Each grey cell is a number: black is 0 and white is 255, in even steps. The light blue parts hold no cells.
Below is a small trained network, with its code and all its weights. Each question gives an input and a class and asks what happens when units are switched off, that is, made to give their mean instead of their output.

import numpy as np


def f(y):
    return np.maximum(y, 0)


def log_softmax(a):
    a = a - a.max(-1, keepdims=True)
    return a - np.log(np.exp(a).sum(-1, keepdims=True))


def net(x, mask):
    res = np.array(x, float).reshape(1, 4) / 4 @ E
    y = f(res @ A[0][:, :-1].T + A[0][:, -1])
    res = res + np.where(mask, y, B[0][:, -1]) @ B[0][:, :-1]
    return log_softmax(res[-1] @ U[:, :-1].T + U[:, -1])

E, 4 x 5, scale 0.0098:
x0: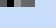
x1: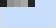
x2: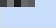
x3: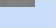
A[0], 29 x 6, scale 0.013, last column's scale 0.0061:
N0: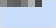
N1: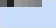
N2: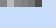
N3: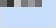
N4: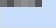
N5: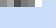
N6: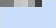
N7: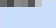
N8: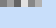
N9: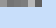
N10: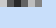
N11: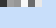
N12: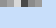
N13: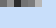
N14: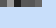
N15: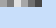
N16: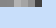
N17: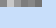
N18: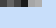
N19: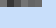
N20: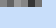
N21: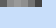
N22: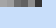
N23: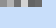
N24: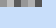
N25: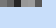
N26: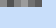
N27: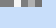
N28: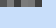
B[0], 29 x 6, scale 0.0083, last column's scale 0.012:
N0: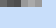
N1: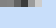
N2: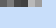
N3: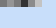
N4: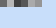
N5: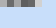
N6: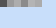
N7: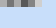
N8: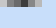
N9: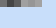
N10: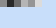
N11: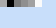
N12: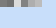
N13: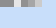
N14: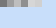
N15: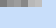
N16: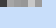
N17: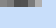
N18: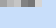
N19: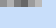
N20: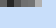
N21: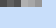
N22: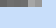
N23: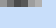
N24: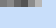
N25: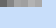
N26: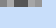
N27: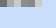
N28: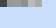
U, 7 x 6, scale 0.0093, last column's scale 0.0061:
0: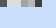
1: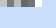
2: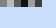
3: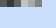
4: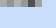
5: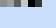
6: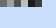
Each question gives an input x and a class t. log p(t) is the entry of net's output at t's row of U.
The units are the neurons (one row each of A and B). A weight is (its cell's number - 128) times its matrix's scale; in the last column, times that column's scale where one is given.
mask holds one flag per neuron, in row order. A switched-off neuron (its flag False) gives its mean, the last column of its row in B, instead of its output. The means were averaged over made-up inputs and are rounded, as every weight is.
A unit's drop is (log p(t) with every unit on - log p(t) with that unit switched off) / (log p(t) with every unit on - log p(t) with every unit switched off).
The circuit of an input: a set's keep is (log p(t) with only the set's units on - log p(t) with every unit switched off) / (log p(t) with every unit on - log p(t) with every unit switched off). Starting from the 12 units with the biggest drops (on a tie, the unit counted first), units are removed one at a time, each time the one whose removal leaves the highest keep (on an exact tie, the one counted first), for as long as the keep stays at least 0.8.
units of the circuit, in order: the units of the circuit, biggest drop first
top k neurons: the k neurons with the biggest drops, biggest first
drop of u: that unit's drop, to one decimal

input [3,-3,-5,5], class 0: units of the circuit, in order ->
N11, N27
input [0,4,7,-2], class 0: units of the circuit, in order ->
N14
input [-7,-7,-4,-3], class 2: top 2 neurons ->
N24, N11
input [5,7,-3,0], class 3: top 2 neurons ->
N11, N20
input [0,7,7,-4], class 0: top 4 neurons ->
N14, N28, N13, N10
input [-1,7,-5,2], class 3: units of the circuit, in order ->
N11, N18
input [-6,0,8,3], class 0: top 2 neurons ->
N14, N13
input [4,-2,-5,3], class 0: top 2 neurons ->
N11, N27
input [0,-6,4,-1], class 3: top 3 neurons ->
N10, N0, N7
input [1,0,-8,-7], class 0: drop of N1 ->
0.0
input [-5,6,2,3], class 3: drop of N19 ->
0.1
